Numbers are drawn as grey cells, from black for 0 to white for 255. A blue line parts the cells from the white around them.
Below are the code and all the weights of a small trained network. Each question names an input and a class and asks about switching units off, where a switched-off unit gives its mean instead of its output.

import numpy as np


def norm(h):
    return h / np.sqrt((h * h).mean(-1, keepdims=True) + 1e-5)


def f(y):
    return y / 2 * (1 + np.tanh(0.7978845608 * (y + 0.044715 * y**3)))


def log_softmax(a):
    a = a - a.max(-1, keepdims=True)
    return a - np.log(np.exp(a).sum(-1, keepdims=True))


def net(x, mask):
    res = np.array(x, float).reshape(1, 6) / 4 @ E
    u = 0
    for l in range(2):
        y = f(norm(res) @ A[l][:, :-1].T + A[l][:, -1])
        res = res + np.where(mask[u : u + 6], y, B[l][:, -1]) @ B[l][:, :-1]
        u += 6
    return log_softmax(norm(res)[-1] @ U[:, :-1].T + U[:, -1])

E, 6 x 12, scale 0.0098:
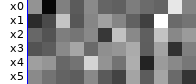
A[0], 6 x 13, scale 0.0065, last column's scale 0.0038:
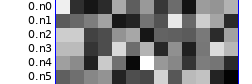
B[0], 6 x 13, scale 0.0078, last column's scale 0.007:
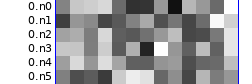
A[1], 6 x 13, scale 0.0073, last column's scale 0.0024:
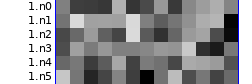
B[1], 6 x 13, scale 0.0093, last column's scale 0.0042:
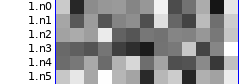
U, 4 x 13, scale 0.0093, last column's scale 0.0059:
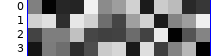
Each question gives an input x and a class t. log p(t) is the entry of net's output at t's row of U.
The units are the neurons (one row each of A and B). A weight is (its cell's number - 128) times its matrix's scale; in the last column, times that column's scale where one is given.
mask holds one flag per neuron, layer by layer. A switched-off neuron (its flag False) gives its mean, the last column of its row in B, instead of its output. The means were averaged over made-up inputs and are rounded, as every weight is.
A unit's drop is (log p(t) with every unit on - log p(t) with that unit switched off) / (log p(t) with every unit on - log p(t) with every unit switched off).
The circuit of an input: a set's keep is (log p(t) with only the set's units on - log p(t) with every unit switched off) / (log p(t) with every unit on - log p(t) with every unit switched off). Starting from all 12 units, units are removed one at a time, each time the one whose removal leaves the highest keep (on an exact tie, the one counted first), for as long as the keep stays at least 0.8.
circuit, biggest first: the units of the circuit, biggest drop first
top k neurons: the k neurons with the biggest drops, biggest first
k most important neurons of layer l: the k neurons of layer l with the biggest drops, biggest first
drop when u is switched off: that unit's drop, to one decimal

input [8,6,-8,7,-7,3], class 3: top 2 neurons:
0.n0, 0.n5
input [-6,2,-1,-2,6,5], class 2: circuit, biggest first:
1.n3
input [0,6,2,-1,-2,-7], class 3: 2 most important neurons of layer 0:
0.n0, 0.n3
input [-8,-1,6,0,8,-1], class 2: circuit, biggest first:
1.n3, 1.n5
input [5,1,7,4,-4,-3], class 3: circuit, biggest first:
0.n1, 0.n0
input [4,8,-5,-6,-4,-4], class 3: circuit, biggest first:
0.n0, 0.n3
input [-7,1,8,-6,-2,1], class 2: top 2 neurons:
1.n5, 1.n3
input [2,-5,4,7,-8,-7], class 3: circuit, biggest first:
0.n1, 1.n5
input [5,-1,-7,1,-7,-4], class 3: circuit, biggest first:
0.n1, 1.n5, 0.n2
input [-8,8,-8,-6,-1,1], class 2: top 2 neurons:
1.n3, 0.n3
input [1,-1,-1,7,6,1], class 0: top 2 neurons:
0.n4, 0.n0
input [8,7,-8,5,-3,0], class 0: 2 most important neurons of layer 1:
1.n3, 1.n5
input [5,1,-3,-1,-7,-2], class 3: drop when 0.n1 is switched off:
0.3
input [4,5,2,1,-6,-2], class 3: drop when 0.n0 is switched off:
0.1
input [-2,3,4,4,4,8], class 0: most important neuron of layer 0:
0.n5
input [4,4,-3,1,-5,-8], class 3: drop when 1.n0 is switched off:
0.0
